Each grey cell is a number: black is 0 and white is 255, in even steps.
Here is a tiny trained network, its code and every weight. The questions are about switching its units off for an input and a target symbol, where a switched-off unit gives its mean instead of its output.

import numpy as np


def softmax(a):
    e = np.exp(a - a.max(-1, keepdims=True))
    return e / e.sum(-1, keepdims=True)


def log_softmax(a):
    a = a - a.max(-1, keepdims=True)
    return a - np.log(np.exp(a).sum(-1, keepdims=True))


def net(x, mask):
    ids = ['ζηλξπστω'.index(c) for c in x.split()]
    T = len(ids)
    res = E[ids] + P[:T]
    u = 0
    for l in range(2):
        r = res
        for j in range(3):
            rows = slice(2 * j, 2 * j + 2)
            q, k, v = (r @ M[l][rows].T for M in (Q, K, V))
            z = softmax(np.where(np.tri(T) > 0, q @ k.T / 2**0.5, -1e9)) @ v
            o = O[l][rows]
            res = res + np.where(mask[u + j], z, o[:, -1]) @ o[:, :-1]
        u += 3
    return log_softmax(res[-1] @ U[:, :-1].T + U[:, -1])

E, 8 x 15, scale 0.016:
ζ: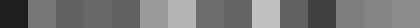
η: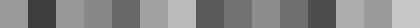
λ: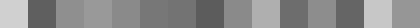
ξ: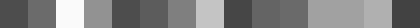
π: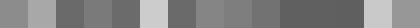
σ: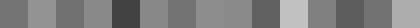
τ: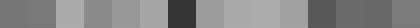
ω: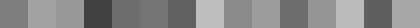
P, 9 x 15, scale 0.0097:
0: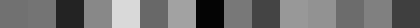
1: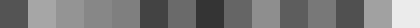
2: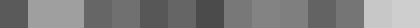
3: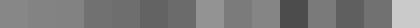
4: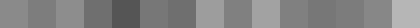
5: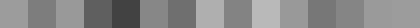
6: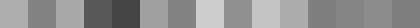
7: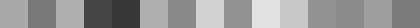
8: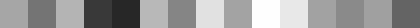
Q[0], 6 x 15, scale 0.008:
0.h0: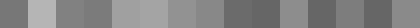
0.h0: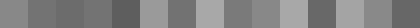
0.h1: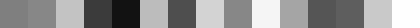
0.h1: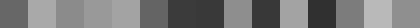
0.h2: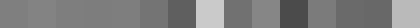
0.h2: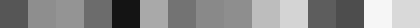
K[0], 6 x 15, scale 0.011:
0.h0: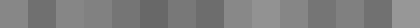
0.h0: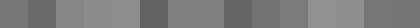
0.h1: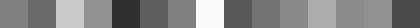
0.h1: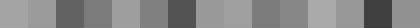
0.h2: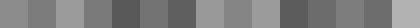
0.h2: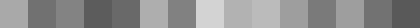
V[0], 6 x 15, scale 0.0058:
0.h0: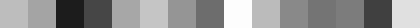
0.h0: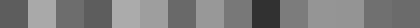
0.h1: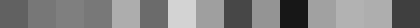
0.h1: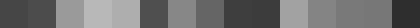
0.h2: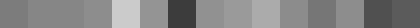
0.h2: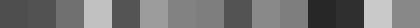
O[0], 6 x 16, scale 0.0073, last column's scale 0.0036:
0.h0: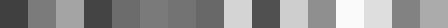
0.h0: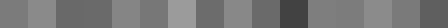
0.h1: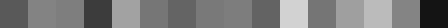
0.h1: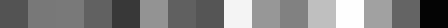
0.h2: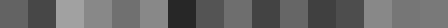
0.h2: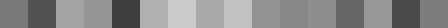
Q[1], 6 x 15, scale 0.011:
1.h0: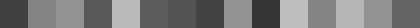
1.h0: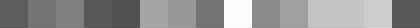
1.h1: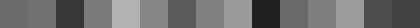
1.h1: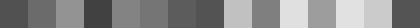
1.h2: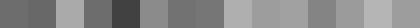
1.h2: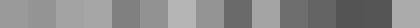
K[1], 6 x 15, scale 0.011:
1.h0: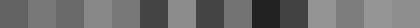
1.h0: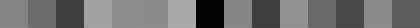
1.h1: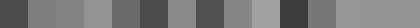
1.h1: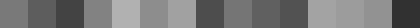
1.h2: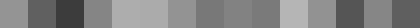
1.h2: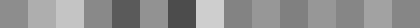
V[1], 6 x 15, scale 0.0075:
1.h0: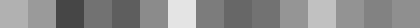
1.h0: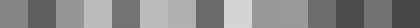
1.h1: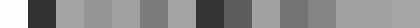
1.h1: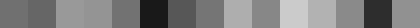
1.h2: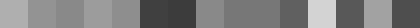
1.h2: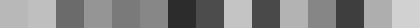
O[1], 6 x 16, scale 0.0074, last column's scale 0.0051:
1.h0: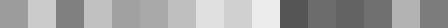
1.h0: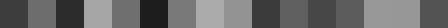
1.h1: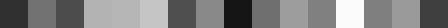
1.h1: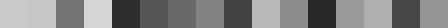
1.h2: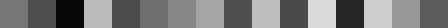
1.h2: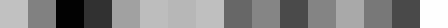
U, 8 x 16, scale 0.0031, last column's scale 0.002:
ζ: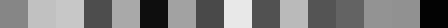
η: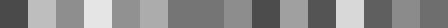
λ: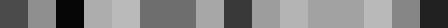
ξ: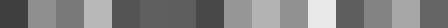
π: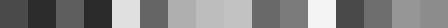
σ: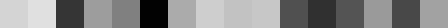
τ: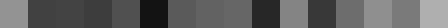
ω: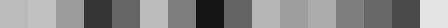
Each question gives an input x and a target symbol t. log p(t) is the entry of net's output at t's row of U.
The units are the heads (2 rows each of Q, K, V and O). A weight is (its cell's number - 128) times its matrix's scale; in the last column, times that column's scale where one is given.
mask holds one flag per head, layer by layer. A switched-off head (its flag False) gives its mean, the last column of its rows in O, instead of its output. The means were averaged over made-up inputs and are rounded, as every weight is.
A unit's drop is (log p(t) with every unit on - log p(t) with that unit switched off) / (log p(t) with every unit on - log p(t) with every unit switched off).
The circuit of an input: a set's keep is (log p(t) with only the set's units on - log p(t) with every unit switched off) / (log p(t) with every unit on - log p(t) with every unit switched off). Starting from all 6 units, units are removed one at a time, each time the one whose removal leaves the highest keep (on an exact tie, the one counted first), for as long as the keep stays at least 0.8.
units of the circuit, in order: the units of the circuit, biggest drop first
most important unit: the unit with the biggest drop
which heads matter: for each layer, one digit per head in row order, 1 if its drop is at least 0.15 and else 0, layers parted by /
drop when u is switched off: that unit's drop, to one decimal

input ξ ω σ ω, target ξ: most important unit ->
0.h1
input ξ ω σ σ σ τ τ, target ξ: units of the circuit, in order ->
[0.h1, 1.h2, 0.h0]
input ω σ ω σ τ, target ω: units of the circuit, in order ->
[0.h2, 1.h0]
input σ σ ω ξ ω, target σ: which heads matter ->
010 / 110
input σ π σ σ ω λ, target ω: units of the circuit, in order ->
[1.h0, 0.h2]
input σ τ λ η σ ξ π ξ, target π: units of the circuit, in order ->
[0.h1, 0.h0, 1.h1, 0.h2]
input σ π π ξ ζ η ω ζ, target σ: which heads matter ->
010 / 110
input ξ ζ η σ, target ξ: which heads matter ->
110 / 001
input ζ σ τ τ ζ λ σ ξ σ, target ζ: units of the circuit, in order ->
[0.h1, 1.h2]
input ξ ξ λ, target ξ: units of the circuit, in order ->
[0.h0, 1.h2]
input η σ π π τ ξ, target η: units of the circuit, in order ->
[0.h1, 1.h1, 1.h2]
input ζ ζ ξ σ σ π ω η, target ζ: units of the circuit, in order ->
[0.h1, 1.h2, 1.h1]
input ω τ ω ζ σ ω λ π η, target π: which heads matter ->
010 / 010
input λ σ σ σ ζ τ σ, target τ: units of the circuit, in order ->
[1.h0, 0.h2]
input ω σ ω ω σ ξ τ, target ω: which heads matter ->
011 / 100
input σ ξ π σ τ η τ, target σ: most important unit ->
0.h1
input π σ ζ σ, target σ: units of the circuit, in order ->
[1.h0, 0.h2, 0.h1]
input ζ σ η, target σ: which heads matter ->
001 / 100
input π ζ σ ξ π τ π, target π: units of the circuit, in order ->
[0.h1, 1.h1]
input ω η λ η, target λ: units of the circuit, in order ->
[1.h1, 1.h2]
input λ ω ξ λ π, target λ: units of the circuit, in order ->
[0.h1, 1.h1, 1.h2]
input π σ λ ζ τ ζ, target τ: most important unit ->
1.h0
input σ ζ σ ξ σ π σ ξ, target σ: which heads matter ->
011 / 110
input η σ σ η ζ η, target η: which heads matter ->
111 / 011
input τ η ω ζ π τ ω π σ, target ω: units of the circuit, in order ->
[0.h1, 1.h0, 0.h2]
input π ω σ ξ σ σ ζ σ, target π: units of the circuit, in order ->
[0.h1, 1.h1]
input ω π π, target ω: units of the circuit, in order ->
[1.h0, 0.h2]
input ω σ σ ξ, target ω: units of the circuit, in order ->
[0.h1, 1.h0, 0.h2]
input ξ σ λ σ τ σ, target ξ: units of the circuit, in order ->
[0.h1, 1.h2, 0.h0]
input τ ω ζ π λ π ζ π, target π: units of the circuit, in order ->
[1.h1]
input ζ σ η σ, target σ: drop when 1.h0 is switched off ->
0.4
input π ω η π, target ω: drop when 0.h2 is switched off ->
0.2
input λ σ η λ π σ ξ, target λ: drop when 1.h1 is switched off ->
0.7
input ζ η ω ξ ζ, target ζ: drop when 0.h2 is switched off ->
0.1
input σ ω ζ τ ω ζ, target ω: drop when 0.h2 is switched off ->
0.3
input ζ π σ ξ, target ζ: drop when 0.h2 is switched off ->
0.1
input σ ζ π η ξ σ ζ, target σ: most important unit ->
1.h0
